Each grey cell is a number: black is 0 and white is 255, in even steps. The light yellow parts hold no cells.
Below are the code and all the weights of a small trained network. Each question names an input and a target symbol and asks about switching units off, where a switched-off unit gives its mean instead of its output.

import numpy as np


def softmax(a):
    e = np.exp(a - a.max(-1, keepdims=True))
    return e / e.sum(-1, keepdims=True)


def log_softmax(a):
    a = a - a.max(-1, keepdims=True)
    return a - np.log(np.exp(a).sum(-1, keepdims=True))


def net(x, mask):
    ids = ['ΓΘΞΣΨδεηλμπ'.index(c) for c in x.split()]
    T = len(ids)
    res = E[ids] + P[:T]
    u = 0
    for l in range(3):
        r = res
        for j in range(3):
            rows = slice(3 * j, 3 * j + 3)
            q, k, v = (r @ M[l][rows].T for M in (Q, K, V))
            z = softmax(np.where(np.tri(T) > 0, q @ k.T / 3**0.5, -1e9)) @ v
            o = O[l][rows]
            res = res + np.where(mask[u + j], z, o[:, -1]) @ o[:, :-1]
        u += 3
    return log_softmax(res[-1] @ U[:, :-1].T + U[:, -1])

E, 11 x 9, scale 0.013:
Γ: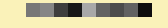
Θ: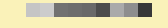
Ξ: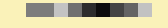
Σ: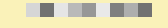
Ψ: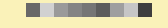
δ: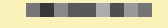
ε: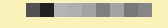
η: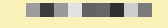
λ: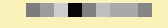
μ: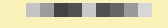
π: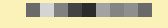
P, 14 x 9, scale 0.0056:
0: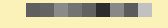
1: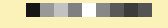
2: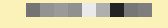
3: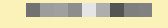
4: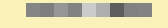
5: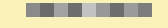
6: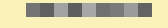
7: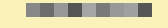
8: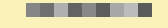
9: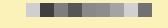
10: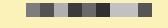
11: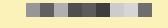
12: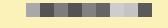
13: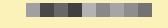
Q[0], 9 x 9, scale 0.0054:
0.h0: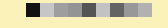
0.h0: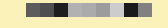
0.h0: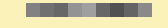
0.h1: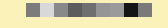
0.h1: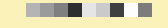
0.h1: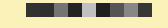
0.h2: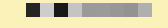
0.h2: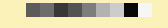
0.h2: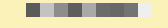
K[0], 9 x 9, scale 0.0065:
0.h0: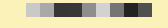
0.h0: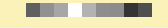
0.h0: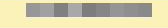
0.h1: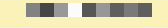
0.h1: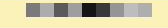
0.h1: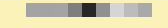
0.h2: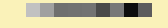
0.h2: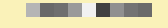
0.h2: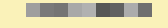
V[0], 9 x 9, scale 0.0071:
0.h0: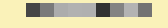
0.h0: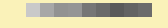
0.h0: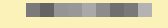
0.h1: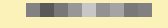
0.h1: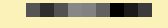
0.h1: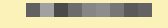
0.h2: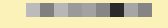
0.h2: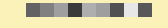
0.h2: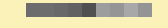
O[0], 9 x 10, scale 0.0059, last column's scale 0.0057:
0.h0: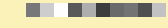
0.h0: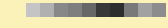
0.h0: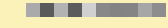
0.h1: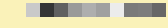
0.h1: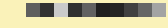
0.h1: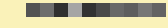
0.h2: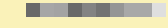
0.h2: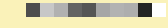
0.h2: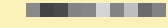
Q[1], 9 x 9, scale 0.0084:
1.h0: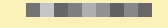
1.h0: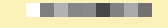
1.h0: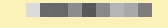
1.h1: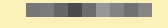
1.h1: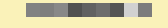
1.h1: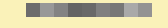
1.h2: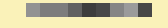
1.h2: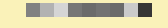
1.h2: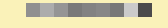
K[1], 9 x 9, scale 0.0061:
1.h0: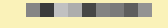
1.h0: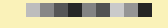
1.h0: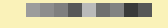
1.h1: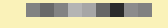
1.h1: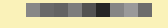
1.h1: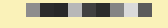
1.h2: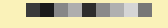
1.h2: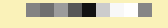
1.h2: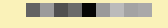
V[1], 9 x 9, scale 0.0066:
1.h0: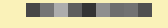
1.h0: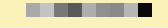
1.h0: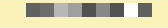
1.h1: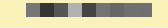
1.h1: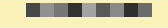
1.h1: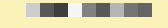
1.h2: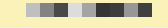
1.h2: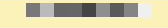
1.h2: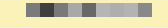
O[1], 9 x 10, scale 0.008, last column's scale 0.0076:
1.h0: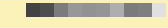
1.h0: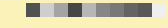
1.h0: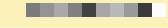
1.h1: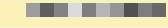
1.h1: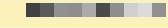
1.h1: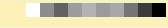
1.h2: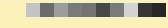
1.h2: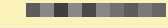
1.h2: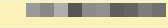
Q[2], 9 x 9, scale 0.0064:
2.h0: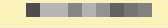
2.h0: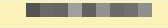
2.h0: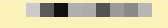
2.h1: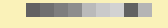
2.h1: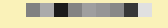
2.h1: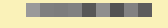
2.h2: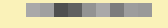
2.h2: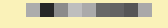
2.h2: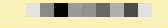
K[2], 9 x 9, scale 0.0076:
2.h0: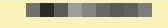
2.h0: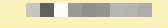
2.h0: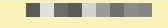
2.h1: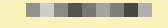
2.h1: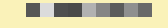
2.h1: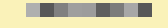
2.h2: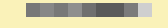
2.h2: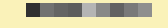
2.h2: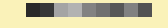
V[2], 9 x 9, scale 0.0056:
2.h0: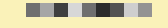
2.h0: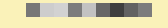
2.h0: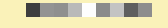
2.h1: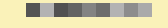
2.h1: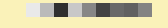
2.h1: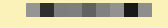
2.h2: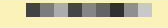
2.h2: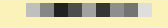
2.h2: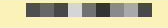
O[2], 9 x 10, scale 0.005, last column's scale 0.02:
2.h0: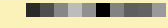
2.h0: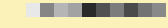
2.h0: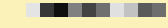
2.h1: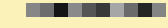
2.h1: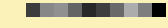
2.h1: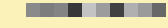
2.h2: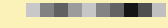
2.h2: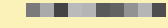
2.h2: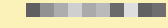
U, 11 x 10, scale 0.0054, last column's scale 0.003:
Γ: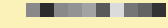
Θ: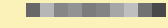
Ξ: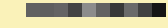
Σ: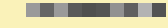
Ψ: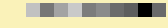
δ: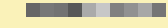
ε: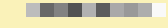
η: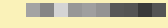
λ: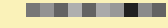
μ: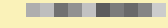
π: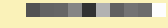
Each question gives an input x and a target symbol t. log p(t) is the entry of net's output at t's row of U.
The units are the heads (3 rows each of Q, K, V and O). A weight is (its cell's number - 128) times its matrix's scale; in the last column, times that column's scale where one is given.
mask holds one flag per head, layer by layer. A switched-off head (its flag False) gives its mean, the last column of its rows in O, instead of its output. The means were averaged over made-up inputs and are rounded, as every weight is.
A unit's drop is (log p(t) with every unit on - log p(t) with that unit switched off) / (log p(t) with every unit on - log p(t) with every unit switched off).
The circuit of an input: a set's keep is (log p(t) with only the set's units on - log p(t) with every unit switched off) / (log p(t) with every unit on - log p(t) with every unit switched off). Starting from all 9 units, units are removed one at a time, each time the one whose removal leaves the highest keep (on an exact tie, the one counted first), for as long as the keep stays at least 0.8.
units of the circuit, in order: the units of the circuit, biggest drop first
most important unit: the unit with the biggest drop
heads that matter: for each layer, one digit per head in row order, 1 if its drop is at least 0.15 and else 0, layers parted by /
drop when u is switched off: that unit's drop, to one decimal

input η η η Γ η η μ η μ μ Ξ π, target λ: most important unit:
1.h2
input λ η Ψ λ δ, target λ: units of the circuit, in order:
(1.h2, 2.h1, 0.h1)
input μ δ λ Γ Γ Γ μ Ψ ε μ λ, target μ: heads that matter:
000 / 100 / 001
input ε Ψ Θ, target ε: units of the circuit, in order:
(2.h0, 1.h2, 1.h1, 0.h0)
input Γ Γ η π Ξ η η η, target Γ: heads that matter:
010 / 110 / 100
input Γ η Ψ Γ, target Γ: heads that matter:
010 / 110 / 100
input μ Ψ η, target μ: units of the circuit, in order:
(2.h2, 1.h0, 0.h2)
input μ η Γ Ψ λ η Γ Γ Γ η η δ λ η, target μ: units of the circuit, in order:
(1.h0, 2.h2, 0.h1, 0.h2)
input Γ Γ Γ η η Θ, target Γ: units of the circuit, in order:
(1.h1, 0.h1, 2.h0, 1.h0)
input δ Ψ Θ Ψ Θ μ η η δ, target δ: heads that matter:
101 / 100 / 110
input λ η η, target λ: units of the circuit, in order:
(1.h2, 0.h1)
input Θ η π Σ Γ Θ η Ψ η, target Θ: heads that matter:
111 / 011 / 011
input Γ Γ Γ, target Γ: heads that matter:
010 / 111 / 100
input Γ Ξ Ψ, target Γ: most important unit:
1.h1
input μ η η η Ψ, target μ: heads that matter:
111 / 100 / 001
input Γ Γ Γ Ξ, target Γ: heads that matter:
010 / 111 / 100
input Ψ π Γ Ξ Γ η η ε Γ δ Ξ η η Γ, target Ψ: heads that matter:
000 / 110 / 100
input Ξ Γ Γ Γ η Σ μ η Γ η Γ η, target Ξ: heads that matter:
001 / 101 / 110
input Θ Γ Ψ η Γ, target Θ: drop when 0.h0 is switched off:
0.2
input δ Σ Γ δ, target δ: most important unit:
2.h0
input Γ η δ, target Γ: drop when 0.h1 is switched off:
0.5
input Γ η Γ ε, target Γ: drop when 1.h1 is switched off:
0.5
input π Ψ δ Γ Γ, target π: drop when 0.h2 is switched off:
0.0
